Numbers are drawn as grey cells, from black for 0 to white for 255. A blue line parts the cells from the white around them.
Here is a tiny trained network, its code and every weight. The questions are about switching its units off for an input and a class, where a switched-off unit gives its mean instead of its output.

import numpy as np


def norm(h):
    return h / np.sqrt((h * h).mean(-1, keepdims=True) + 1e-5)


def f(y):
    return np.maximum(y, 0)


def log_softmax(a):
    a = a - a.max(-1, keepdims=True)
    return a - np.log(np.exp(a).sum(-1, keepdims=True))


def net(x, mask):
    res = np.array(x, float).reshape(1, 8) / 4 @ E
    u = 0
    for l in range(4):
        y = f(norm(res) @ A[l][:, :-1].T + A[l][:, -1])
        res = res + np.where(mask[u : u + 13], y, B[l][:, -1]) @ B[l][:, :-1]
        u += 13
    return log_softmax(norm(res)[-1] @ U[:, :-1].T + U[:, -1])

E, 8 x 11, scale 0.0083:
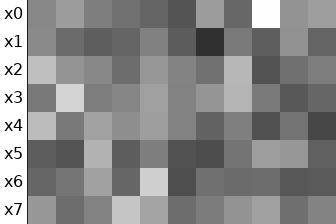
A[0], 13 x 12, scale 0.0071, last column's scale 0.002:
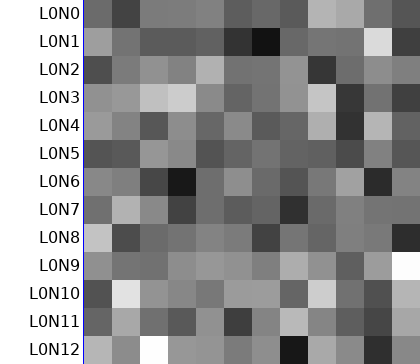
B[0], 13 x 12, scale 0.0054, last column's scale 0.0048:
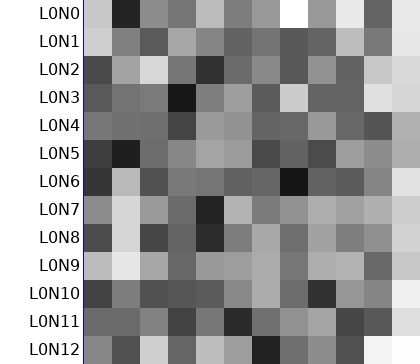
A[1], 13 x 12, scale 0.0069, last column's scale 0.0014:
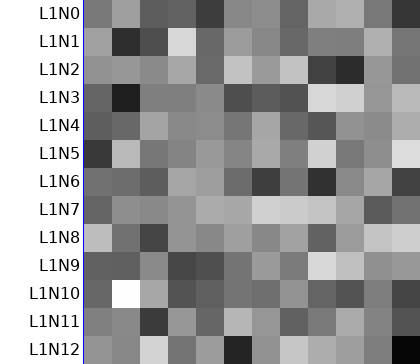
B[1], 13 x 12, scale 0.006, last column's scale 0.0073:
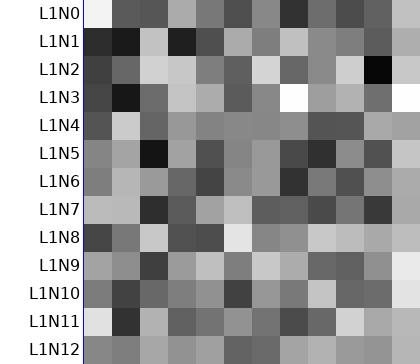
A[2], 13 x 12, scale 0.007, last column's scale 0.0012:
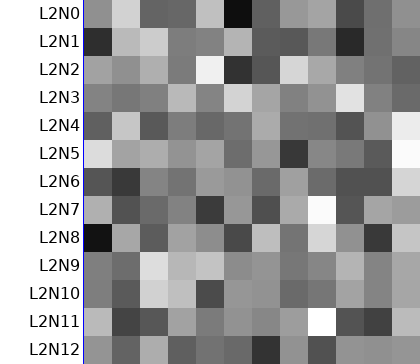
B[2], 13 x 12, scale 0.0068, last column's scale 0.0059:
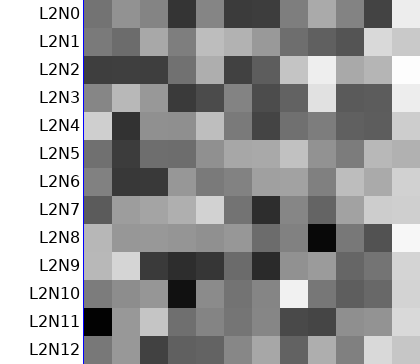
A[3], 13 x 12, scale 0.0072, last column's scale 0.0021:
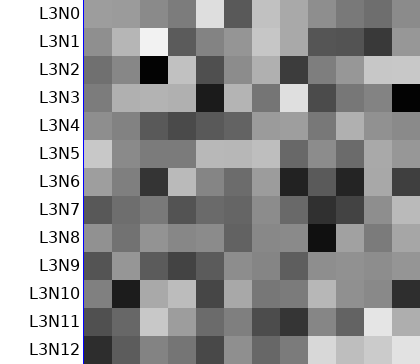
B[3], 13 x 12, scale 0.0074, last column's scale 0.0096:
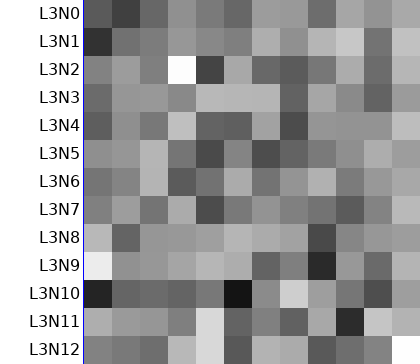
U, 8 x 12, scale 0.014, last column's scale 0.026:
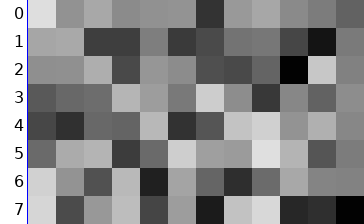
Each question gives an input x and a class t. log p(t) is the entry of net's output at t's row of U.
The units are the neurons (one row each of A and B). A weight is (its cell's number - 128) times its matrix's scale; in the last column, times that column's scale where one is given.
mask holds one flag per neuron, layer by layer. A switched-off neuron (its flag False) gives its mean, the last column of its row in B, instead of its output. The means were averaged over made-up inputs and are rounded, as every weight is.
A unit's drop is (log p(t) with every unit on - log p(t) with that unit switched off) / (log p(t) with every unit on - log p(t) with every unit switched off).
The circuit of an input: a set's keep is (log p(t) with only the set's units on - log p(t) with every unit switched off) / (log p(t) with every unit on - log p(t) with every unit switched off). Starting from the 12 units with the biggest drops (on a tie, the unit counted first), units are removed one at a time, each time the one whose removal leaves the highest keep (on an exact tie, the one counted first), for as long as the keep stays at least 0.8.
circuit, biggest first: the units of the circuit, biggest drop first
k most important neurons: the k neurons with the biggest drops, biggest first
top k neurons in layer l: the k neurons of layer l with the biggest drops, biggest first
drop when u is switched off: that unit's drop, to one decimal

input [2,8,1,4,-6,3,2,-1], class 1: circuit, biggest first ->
L0N6; L0N12; L2N8
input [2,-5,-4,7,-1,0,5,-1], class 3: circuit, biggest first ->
L2N8
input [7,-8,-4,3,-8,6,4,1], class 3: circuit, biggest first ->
L1N5; L2N8
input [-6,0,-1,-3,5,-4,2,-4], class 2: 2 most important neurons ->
L1N3; L2N1
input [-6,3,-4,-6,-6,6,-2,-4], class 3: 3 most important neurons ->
L0N6; L2N2; L0N12
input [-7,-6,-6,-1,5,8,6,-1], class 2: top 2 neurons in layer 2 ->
L2N1; L2N9
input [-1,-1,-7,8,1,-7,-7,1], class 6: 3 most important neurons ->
L1N5; L1N7; L0N12
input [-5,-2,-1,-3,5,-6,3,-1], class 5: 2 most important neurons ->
L1N2; L0N11
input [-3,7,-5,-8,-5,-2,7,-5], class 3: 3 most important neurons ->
L1N3; L0N0; L0N5
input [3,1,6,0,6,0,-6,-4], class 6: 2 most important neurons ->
L1N3; L0N12
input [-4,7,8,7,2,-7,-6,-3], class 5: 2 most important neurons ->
L1N8; L3N12
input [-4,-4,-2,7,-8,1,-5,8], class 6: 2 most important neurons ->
L1N5; L1N7
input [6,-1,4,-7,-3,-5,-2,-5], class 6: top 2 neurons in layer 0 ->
L0N12; L0N0
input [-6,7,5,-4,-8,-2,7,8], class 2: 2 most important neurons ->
L1N6; L0N2
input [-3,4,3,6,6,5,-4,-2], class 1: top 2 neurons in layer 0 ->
L0N6; L0N0
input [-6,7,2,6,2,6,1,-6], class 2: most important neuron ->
L2N1
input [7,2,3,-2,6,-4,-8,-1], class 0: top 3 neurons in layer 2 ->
L2N7; L2N2; L2N1
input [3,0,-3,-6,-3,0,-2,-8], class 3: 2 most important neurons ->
L1N3; L0N0
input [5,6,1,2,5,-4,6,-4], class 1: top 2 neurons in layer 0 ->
L0N6; L0N11
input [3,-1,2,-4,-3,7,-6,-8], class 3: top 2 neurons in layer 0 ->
L0N6; L0N12
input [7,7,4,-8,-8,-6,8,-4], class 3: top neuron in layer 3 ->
L3N2
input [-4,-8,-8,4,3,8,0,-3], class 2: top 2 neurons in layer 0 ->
L0N12; L0N10
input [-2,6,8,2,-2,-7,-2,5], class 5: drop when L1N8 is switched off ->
0.1
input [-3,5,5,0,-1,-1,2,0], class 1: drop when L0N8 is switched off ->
0.3
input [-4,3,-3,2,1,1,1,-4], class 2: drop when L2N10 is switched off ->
0.0
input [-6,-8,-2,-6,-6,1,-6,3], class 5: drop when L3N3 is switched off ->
0.1
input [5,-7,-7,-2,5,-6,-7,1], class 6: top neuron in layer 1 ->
L1N5
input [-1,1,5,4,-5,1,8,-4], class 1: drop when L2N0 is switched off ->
0.2
